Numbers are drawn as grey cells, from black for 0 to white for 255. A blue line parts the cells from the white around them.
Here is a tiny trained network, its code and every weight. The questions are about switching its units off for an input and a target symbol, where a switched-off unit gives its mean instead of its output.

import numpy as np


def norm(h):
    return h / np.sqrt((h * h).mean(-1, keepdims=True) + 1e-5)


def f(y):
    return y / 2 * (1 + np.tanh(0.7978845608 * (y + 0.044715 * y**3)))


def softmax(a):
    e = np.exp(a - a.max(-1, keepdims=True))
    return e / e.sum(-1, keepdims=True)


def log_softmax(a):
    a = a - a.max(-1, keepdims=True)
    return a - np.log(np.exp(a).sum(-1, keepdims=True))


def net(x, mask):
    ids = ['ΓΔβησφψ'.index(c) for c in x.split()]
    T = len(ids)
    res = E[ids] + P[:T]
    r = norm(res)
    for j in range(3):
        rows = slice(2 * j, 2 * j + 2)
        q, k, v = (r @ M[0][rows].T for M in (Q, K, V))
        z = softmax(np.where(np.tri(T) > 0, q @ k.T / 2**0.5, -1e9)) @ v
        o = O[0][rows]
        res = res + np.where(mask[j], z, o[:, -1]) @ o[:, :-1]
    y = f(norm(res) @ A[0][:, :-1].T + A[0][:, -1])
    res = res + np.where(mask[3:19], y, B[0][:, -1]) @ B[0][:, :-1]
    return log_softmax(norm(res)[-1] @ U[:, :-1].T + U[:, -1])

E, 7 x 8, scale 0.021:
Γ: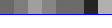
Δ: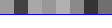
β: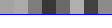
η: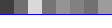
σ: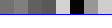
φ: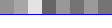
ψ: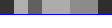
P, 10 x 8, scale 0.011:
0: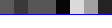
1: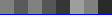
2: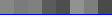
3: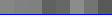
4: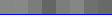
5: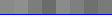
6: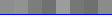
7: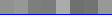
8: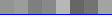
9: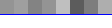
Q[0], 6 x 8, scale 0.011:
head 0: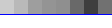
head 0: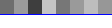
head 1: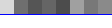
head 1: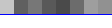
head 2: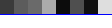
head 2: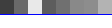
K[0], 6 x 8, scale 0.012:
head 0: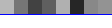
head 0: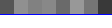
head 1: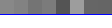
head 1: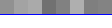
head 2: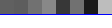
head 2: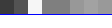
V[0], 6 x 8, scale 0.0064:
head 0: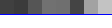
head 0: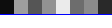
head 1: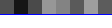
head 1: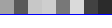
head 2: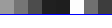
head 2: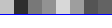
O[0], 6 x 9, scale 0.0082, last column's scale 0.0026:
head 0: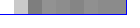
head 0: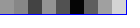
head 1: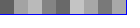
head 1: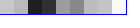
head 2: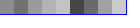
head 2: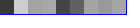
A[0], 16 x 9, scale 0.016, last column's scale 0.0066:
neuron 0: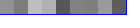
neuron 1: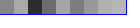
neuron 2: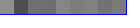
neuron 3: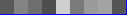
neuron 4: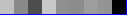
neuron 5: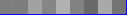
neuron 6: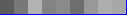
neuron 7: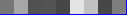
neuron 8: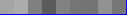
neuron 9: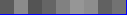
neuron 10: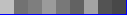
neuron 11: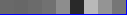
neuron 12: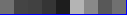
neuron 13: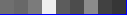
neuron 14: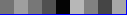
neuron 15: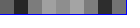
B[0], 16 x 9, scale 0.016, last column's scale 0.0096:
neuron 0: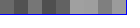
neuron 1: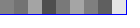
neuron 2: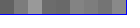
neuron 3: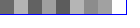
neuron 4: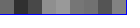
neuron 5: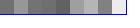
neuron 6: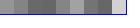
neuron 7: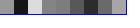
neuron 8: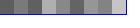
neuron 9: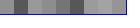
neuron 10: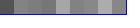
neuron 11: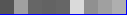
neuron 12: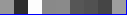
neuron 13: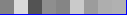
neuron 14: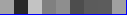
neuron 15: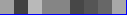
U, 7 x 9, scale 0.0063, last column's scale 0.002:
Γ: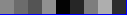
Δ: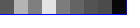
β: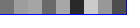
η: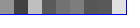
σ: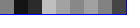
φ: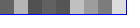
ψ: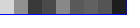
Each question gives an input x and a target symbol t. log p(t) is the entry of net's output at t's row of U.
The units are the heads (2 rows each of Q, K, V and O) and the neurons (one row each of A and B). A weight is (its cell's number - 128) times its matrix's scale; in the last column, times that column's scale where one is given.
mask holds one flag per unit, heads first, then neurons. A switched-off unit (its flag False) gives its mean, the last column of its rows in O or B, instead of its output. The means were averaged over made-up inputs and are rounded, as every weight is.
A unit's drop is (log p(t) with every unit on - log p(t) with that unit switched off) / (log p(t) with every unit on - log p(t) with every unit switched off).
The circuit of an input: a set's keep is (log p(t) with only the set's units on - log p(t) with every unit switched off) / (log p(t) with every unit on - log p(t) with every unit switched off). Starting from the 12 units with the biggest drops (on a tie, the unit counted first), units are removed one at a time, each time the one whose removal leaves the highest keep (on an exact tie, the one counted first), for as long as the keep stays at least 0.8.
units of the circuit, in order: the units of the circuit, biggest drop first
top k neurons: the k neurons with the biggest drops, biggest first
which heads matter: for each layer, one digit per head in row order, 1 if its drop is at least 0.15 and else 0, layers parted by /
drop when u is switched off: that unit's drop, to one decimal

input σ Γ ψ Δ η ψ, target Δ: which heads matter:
110
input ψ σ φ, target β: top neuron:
neuron 10
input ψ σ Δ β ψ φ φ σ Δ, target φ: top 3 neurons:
neuron 13; neuron 0; neuron 7
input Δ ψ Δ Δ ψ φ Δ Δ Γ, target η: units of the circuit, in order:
head 2; head 0; neuron 14
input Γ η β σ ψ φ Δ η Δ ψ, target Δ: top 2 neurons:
neuron 15; neuron 13
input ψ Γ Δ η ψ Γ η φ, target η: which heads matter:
101
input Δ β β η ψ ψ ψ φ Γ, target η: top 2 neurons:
neuron 14; neuron 3
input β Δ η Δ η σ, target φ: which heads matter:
000
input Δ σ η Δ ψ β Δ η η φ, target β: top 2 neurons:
neuron 3; neuron 10
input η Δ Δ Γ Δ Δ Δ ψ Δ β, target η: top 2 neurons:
neuron 1; neuron 7
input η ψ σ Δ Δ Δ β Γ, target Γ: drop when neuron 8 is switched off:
0.3
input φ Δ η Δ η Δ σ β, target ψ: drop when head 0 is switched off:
1.0
